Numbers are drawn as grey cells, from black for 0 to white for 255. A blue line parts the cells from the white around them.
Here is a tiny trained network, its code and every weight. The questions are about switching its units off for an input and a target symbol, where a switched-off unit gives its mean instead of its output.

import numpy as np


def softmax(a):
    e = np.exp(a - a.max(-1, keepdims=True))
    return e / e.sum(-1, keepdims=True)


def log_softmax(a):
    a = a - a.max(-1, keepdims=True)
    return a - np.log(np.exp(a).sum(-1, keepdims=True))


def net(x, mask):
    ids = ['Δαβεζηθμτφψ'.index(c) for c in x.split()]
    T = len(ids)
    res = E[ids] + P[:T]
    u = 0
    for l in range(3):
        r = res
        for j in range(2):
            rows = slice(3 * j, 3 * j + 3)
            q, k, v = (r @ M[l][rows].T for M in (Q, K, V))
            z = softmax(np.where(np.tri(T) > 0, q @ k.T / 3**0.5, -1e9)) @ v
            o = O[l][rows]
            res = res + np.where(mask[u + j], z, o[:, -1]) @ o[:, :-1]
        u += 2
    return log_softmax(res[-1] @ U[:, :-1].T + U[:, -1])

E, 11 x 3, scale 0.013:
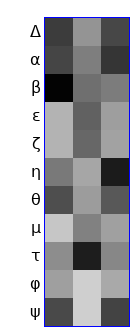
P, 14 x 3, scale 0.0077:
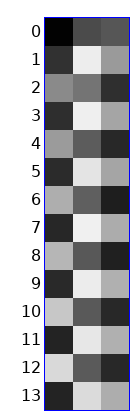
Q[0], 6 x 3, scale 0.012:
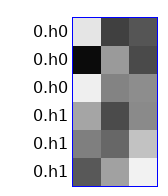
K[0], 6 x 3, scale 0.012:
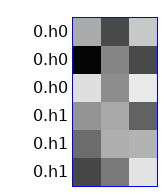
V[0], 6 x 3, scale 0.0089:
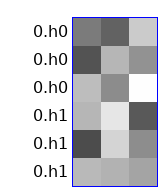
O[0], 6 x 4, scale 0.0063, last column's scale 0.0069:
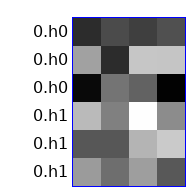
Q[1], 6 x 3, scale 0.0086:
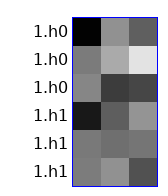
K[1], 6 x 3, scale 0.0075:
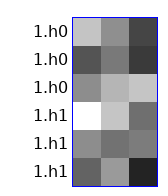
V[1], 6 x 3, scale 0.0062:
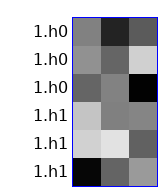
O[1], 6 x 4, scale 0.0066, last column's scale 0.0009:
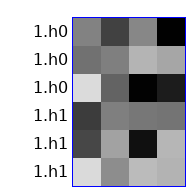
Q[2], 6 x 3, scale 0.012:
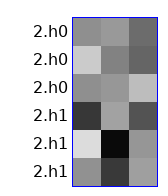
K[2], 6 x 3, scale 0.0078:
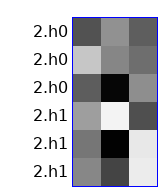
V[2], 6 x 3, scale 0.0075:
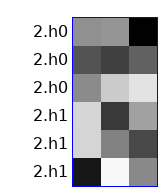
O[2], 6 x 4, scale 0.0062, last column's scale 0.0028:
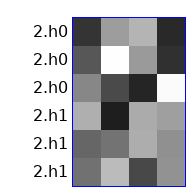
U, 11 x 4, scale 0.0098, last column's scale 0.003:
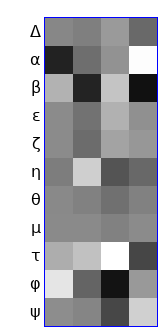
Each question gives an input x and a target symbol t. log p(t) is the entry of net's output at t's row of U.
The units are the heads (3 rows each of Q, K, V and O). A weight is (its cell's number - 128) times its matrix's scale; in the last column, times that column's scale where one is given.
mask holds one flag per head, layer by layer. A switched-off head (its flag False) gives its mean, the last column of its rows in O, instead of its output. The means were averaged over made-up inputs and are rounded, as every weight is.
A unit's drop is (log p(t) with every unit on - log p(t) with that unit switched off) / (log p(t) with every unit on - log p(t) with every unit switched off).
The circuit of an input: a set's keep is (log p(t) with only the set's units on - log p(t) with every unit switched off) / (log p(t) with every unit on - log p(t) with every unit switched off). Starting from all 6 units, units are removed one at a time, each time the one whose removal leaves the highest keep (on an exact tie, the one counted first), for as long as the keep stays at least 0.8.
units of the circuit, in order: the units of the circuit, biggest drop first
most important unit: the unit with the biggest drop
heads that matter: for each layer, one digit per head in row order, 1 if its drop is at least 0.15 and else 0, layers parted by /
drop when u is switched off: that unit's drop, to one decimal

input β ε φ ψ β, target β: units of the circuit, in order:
0.h0, 1.h1, 2.h1
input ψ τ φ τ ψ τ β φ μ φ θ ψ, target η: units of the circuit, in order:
2.h1, 0.h1
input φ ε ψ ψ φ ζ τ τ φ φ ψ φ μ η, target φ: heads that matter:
11 / 00 / 10
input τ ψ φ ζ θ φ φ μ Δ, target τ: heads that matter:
11 / 10 / 10
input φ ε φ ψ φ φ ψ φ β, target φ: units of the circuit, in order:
2.h0
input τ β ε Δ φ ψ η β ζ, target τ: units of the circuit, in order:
0.h1, 2.h0, 1.h0
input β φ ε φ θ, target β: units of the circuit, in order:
1.h1, 2.h1, 0.h1
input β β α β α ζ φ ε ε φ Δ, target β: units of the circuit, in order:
1.h1, 2.h1, 0.h1
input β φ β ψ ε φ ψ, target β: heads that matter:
01 / 11 / 01
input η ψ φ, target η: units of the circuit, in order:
1.h1, 0.h0, 2.h1
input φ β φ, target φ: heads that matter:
00 / 01 / 11
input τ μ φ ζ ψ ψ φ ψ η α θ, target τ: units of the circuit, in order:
0.h1, 2.h0, 1.h0, 0.h0
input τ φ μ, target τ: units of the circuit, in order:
2.h0, 0.h1, 1.h0
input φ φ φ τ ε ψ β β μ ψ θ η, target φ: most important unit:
2.h0
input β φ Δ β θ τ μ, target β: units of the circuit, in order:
1.h1, 2.h1
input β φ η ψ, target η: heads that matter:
01 / 00 / 01
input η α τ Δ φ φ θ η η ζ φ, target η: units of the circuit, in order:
0.h0, 1.h1, 2.h1
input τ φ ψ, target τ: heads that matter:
11 / 11 / 11
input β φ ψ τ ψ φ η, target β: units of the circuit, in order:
0.h1, 1.h1, 2.h1, 1.h0
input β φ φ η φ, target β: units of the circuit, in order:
1.h1, 2.h1
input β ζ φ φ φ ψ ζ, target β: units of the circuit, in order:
0.h1, 2.h1
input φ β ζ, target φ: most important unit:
0.h0
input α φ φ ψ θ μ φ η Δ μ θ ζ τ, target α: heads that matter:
10 / 11 / 00
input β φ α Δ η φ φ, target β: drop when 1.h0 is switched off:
0.4
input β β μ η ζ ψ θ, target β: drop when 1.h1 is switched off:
0.7
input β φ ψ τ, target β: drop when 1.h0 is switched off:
0.2
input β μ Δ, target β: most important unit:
1.h1
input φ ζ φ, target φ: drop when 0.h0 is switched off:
-0.1
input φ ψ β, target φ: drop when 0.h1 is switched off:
0.1
